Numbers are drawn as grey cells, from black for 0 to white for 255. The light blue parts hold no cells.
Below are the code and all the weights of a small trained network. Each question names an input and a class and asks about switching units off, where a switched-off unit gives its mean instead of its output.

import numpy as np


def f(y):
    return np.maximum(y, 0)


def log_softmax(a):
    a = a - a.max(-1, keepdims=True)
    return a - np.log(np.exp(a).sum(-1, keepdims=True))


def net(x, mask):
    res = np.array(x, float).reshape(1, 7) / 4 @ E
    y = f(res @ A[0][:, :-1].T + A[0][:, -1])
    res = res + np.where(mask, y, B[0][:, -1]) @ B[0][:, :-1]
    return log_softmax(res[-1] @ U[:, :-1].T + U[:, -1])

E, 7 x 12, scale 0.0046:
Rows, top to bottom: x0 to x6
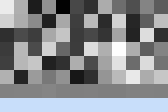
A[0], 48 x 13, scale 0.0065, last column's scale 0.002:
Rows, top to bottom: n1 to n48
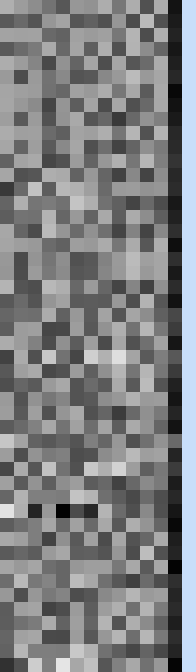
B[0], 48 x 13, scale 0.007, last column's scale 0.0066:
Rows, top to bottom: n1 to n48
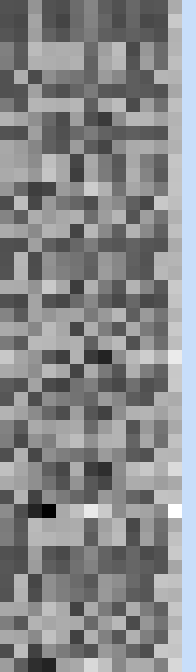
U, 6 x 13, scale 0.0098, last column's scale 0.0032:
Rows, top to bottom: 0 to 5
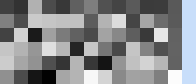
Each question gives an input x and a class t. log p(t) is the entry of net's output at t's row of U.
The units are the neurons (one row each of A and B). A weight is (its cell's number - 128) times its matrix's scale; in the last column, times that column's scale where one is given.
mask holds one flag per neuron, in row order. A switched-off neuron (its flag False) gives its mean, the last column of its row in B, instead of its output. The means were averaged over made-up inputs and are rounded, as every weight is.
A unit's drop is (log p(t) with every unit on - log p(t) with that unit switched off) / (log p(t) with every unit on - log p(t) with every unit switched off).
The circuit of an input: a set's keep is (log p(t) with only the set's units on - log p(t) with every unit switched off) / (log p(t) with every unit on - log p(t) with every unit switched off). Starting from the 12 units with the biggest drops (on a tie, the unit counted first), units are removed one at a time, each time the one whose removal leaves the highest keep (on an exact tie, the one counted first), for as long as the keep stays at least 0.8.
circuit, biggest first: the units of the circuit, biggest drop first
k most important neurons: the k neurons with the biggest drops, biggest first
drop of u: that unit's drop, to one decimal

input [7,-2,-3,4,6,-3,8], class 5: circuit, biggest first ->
n37
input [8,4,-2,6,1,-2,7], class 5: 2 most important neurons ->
n37, n32
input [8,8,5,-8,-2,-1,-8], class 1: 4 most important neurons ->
n32, n25, n39, n8
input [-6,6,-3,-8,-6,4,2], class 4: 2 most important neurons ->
n9, n30
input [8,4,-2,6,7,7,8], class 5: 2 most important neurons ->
n37, n32
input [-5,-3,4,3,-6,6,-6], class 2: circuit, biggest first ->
n19, n20
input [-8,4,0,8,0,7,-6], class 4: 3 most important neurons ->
n26, n34, n37
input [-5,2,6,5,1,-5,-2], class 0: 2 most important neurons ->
n37, n28
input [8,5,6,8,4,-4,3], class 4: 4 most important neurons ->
n26, n34, n48, n14
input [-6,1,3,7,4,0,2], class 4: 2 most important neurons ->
n26, n34
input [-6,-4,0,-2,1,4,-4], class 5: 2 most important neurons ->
n48, n14
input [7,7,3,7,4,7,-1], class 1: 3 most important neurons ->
n32, n39, n25
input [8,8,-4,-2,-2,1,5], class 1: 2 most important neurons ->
n39, n25
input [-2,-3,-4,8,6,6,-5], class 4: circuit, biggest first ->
n26
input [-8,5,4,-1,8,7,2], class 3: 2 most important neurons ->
n37, n27
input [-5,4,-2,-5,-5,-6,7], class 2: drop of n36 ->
0.2
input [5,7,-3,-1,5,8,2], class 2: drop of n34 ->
0.0
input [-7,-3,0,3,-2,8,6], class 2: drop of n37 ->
0.1
